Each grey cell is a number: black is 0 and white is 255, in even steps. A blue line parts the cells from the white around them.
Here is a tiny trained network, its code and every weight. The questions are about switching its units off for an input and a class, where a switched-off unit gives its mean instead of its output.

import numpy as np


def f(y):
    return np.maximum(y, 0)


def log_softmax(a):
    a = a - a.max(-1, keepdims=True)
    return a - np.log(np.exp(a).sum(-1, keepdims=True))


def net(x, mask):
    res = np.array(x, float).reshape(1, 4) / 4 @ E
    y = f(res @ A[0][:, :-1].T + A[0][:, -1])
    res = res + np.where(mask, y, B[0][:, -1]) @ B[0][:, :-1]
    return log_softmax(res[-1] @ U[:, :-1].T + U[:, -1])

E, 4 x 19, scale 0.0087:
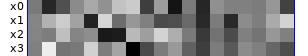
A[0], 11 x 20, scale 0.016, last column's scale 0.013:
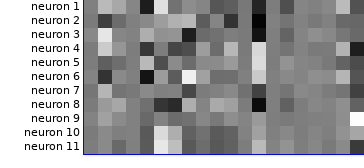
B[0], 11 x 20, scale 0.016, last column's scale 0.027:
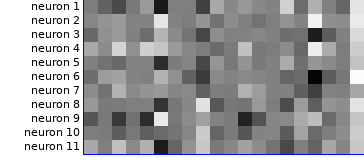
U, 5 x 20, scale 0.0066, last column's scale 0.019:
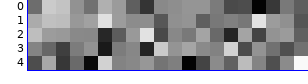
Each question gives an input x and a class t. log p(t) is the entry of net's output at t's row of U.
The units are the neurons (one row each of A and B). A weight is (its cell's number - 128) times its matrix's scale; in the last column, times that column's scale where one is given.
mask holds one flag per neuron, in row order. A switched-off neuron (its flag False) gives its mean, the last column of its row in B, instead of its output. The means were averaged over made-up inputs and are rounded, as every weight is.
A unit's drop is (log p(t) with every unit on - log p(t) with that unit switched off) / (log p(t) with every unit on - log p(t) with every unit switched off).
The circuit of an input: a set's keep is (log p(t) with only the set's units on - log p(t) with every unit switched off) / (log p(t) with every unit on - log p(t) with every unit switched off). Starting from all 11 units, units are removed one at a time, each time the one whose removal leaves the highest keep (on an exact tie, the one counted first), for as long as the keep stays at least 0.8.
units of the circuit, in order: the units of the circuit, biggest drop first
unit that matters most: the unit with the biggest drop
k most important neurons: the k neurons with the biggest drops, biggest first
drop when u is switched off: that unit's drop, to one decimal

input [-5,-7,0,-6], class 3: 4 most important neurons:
(neuron 5; neuron 3; neuron 2; neuron 7)
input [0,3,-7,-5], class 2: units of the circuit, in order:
(neuron 11)
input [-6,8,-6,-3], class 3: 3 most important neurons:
(neuron 1; neuron 2; neuron 8)
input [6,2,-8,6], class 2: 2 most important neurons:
(neuron 11; neuron 10)
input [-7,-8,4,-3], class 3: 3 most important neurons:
(neuron 5; neuron 2; neuron 10)
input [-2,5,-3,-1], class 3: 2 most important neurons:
(neuron 1; neuron 8)
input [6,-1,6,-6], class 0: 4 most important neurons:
(neuron 6; neuron 9; neuron 4; neuron 11)
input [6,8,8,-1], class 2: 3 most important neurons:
(neuron 8; neuron 5; neuron 4)
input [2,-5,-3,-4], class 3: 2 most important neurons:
(neuron 3; neuron 5)
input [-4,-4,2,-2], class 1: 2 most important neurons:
(neuron 1; neuron 4)
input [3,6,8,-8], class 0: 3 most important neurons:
(neuron 6; neuron 11; neuron 10)
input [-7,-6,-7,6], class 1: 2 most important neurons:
(neuron 4; neuron 6)
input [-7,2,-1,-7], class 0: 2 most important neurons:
(neuron 6; neuron 2)
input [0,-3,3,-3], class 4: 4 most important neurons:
(neuron 1; neuron 11; neuron 3; neuron 4)
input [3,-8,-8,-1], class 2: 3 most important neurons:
(neuron 11; neuron 1; neuron 10)
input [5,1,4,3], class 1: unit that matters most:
neuron 2
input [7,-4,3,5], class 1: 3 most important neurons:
(neuron 2; neuron 6; neuron 9)
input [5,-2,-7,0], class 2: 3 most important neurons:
(neuron 11; neuron 4; neuron 10)
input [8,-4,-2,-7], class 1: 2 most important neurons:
(neuron 2; neuron 3)
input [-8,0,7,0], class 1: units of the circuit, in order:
(neuron 4)
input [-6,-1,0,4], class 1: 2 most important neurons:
(neuron 4; neuron 6)
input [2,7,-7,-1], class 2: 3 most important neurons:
(neuron 11; neuron 10; neuron 5)
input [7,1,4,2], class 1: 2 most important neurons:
(neuron 2; neuron 9)
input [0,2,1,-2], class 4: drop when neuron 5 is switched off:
0.1
